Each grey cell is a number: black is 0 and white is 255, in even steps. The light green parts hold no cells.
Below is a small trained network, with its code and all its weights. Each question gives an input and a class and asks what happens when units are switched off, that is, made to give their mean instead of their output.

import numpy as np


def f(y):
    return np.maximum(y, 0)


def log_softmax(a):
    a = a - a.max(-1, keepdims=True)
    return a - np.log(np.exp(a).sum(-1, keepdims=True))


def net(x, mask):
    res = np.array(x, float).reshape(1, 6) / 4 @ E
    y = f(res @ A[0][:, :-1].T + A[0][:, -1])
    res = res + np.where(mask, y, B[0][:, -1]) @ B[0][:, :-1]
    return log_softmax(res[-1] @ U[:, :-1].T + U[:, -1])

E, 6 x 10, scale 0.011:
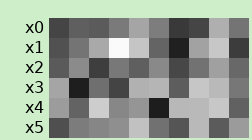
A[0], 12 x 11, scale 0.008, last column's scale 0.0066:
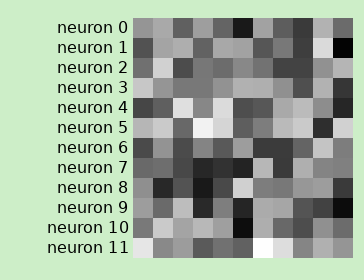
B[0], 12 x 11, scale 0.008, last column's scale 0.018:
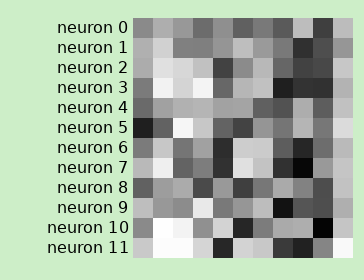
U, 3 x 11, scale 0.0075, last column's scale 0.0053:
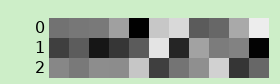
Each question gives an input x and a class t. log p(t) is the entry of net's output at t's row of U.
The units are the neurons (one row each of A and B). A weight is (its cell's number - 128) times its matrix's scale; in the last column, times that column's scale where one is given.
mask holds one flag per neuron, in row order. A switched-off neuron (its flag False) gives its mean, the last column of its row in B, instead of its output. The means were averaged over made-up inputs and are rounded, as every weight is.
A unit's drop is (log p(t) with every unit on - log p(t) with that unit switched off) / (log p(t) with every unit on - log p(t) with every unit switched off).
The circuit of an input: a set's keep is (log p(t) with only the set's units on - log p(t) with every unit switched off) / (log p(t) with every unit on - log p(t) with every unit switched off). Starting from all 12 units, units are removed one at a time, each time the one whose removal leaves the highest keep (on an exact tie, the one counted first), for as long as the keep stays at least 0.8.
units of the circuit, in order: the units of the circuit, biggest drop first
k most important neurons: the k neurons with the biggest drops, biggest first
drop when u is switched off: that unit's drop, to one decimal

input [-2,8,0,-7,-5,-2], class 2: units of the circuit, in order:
[neuron 11; neuron 10]
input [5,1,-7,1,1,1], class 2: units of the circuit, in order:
[neuron 11]
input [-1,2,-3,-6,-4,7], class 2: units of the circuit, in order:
[neuron 10; neuron 11]
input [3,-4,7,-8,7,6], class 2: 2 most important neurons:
[neuron 10; neuron 11]
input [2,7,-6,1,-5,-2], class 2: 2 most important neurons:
[neuron 11; neuron 7]
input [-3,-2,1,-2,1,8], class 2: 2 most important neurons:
[neuron 7; neuron 6]
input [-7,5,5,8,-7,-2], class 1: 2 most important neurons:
[neuron 11; neuron 10]
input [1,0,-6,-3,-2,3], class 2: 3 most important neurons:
[neuron 11; neuron 7; neuron 10]
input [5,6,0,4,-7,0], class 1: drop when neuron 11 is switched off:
0.6
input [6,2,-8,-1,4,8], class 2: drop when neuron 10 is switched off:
0.0
